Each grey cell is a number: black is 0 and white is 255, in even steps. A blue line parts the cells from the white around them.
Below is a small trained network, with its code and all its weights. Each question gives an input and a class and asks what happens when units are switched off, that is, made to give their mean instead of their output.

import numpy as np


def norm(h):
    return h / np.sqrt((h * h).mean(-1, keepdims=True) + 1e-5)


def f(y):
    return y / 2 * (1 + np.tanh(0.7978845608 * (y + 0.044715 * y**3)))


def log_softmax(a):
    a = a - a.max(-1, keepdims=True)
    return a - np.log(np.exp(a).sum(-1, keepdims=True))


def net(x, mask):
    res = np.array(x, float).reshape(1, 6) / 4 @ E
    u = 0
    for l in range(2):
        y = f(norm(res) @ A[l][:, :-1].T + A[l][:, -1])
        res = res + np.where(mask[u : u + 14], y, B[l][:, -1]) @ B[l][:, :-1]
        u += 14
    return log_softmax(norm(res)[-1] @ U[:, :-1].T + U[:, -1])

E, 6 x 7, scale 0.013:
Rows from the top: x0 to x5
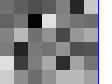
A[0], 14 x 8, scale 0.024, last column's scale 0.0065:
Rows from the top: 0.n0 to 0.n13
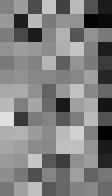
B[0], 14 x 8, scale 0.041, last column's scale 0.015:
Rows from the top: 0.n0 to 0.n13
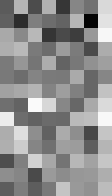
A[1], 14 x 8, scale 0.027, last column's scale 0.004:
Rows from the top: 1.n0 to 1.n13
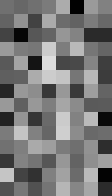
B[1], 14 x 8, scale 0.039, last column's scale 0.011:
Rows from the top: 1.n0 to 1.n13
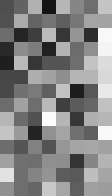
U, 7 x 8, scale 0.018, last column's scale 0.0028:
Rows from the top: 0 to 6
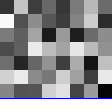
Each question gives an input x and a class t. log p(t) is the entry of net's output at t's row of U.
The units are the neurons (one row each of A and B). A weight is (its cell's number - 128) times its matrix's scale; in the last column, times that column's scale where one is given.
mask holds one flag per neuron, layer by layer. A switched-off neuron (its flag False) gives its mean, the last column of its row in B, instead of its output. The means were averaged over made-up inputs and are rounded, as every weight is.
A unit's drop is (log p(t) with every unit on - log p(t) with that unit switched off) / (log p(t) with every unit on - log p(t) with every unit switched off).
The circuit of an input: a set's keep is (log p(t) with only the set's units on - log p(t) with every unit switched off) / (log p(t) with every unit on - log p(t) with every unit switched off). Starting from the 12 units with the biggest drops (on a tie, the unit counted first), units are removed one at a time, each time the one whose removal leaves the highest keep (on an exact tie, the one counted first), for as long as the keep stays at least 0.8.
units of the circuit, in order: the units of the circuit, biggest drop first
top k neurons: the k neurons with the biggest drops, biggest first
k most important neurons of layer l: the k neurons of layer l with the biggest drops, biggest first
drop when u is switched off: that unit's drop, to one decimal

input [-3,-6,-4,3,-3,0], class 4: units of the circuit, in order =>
(0.n1)
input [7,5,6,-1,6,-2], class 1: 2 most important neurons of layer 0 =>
(0.n8, 0.n2)
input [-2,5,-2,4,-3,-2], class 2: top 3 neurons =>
(0.n2, 0.n8, 1.n6)
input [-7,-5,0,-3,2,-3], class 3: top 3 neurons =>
(0.n11, 0.n7, 1.n5)
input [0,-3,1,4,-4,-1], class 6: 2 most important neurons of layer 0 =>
(0.n13, 0.n1)
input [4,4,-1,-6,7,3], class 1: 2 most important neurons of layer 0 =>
(0.n8, 0.n2)
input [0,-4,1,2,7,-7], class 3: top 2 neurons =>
(0.n7, 0.n11)
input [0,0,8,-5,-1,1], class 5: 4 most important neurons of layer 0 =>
(0.n9, 0.n10, 0.n6, 0.n3)
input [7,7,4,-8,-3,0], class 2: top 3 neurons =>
(0.n8, 0.n2, 1.n6)
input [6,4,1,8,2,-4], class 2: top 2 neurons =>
(0.n2, 1.n0)
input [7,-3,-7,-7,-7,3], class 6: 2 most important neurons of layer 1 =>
(1.n8, 1.n9)
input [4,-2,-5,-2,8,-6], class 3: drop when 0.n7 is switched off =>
0.4
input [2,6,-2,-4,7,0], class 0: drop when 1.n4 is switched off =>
0.2
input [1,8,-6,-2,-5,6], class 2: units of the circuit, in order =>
(0.n2)
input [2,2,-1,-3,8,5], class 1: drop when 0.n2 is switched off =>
0.0
